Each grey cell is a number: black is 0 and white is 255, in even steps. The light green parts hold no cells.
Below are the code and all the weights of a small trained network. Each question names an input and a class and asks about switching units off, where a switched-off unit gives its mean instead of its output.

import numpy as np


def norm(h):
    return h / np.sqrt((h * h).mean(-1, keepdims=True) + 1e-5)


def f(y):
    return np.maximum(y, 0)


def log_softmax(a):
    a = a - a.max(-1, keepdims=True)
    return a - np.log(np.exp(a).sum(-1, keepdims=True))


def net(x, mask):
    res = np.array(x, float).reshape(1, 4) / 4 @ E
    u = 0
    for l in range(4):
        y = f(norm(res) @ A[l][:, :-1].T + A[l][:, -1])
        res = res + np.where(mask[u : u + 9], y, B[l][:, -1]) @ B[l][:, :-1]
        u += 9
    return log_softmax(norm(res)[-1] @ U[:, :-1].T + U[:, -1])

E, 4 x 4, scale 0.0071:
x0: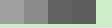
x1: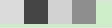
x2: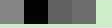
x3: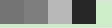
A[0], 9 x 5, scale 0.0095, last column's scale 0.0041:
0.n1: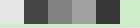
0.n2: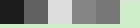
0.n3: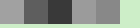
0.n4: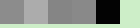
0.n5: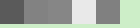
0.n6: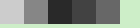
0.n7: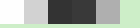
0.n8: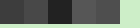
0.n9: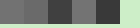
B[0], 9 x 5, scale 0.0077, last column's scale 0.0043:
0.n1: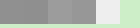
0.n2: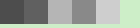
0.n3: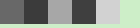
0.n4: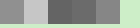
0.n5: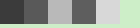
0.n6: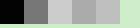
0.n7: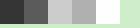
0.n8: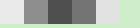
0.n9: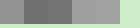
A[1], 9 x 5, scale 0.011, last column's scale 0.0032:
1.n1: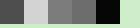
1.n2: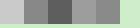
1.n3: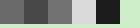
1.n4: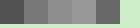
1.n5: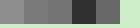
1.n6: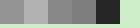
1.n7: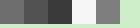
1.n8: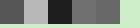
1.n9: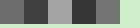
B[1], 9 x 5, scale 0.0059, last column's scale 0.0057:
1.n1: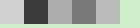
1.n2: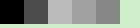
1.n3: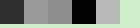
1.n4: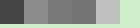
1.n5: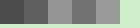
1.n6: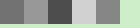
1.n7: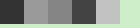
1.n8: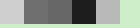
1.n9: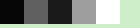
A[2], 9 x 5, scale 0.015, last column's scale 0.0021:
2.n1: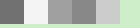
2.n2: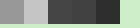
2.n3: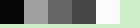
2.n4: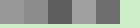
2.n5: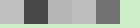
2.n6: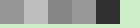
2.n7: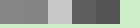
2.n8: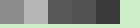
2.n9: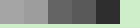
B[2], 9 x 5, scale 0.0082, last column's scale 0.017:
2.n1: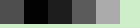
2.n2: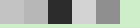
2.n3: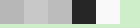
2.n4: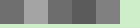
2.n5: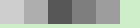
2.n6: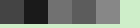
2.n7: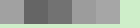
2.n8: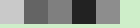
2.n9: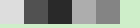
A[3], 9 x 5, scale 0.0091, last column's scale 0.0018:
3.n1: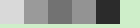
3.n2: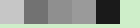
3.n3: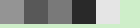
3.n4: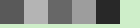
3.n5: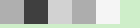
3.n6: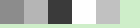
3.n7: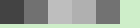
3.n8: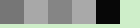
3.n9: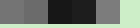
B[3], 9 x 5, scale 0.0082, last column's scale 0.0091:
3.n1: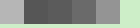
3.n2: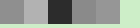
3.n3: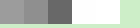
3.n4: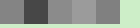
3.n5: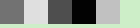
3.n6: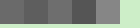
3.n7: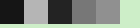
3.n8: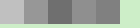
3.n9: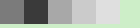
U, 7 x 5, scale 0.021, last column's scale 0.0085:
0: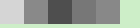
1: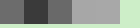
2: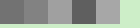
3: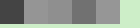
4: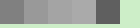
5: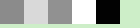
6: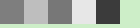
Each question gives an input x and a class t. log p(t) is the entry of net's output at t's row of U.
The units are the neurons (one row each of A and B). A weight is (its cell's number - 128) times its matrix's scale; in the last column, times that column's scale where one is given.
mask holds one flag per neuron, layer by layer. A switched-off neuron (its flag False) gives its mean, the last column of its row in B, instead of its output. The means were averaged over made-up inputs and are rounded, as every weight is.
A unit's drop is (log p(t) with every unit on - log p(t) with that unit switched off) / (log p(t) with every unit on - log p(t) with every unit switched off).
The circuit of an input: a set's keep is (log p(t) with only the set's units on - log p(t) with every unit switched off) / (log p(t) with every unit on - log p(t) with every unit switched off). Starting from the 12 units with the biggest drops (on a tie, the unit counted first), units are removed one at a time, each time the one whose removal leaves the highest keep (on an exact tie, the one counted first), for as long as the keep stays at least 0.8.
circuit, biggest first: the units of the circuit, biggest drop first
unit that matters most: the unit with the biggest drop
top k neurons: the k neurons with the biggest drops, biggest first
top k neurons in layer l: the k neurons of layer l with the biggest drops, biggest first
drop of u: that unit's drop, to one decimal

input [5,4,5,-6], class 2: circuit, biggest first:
(0.n6, 1.n3, 1.n7)
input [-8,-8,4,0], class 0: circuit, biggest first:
(0.n8)
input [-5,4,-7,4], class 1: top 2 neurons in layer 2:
(2.n1, 2.n3)
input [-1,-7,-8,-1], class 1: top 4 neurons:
(2.n1, 1.n9, 3.n9, 2.n6)
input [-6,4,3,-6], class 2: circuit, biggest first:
(1.n3, 2.n1)
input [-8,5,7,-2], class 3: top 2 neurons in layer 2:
(2.n1, 2.n3)
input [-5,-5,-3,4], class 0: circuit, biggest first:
(0.n7, 0.n6)
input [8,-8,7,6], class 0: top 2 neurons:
(0.n8, 2.n3)
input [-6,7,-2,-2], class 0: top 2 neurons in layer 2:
(2.n5, 2.n3)
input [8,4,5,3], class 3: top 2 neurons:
(0.n6, 2.n1)
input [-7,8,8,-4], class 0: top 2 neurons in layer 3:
(3.n5, 3.n9)
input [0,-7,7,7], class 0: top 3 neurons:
(0.n8, 0.n7, 2.n1)
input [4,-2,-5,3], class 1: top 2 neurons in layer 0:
(0.n3, 0.n5)
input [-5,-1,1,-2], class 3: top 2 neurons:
(0.n5, 1.n9)
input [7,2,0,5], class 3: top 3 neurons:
(0.n7, 0.n6, 3.n7)
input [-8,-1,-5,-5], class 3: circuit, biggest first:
(0.n5)
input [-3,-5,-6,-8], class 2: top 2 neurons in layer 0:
(0.n5, 0.n8)
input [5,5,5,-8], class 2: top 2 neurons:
(2.n1, 1.n3)
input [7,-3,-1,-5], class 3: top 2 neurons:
(0.n7, 0.n6)
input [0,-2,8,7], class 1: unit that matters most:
0.n8
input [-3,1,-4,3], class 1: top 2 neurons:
(2.n1, 0.n3)
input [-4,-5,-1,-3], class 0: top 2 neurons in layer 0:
(0.n7, 0.n6)
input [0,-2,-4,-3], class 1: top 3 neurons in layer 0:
(0.n6, 0.n4, 0.n2)
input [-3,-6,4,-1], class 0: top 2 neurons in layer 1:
(1.n7, 1.n1)
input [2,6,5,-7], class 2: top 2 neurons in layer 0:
(0.n8, 0.n1)
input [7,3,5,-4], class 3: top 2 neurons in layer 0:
(0.n6, 0.n3)
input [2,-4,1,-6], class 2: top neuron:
(2.n3)
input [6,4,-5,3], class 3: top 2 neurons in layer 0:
(0.n7, 0.n8)
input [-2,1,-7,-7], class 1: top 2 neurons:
(2.n1, 1.n9)
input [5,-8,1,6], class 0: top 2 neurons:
(0.n8, 1.n8)
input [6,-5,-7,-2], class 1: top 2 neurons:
(2.n1, 0.n7)
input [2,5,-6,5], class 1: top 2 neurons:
(2.n1, 0.n3)
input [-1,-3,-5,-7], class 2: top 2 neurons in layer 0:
(0.n5, 0.n8)
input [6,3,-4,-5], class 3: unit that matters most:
0.n7
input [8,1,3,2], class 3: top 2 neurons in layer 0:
(0.n6, 0.n7)
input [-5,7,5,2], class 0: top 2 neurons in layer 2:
(2.n5, 2.n1)
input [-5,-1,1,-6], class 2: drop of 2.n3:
0.2
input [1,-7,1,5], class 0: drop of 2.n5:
0.0
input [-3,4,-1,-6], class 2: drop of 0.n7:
0.1
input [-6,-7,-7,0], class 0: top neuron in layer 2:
(2.n3)
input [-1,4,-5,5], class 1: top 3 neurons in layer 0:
(0.n3, 0.n5, 0.n6)
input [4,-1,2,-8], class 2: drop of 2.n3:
0.2
